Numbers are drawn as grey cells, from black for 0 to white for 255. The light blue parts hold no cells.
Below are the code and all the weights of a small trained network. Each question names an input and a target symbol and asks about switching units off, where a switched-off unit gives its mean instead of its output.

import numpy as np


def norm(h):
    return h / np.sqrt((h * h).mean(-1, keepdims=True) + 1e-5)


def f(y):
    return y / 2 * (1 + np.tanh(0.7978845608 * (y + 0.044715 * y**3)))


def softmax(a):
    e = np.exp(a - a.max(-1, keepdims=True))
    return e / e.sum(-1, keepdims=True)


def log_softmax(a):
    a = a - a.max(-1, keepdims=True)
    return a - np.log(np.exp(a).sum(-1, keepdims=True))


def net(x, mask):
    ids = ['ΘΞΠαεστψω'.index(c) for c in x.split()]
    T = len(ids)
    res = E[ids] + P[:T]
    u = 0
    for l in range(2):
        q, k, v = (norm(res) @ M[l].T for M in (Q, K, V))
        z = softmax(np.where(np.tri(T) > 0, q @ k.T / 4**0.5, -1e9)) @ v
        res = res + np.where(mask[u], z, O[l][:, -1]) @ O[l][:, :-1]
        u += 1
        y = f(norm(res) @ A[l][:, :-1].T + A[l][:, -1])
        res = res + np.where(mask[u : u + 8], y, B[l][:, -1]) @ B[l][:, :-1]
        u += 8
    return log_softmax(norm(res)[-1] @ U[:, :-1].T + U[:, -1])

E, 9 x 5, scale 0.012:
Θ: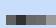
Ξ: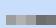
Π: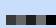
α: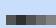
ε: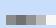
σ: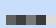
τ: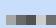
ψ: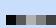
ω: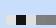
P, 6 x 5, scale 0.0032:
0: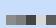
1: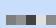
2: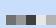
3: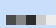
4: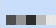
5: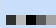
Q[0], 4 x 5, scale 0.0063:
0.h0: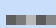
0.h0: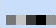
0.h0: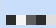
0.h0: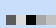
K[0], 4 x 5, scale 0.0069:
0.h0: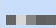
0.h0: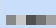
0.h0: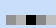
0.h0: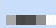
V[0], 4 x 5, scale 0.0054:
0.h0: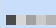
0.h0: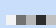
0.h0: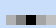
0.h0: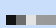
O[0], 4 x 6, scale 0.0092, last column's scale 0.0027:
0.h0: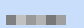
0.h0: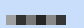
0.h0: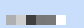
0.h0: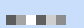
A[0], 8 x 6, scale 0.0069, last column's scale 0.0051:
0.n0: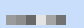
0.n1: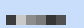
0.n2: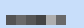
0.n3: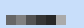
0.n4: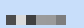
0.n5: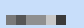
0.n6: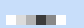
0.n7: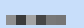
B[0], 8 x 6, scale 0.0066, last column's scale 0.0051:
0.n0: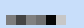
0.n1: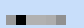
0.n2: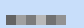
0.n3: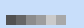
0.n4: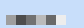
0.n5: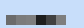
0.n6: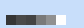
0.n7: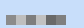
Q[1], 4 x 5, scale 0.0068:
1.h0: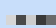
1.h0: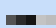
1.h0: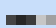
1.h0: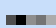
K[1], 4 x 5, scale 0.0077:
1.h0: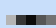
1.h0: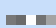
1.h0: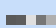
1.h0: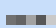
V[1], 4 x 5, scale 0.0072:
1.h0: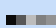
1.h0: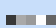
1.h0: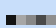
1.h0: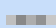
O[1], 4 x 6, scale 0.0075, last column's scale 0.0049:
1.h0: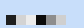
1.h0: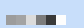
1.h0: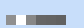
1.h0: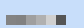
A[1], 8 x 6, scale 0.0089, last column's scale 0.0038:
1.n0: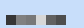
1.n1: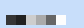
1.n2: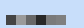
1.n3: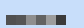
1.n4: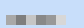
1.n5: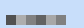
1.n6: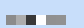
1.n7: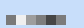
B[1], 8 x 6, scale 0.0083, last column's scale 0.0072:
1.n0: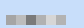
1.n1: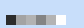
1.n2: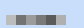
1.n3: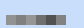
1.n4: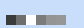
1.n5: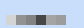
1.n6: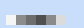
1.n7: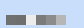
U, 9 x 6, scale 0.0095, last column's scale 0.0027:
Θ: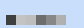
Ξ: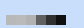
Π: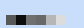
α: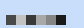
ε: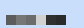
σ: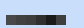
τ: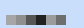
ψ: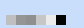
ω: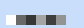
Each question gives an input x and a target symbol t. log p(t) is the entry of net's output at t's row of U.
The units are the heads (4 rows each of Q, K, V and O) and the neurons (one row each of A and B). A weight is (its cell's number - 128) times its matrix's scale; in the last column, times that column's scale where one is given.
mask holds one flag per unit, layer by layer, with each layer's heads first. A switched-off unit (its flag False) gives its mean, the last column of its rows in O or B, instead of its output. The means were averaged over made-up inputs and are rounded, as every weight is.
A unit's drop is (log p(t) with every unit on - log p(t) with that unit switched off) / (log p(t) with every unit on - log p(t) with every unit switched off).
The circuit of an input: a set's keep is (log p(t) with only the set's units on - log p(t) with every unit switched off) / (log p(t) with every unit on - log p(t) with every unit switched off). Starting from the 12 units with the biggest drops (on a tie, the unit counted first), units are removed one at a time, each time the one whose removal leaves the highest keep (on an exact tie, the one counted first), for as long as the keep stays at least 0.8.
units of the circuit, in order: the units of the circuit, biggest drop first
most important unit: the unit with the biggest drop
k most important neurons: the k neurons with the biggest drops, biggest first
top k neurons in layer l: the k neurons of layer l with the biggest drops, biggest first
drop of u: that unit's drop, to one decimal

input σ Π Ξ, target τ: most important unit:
1.h0
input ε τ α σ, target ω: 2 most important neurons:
1.n1; 0.n1
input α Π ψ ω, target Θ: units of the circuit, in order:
0.h0; 1.n1
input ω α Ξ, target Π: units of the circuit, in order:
1.h0; 0.n6
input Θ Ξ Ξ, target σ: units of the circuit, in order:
0.n6; 1.h0; 0.h0
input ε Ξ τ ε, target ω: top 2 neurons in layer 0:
0.n1; 0.n3
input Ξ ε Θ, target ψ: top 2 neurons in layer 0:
0.n2; 0.n1
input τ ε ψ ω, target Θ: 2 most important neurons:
1.n1; 1.n4
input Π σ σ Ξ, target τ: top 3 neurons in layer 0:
0.n6; 0.n0; 0.n2
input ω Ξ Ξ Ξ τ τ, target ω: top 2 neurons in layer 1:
1.n1; 1.n6
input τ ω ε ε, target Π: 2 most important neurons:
0.n0; 0.n7
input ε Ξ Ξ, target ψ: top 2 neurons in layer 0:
0.n6; 0.n3
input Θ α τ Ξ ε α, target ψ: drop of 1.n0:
0.2
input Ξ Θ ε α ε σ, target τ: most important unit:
1.n1
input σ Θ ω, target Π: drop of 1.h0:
0.4
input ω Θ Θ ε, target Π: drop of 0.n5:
0.2
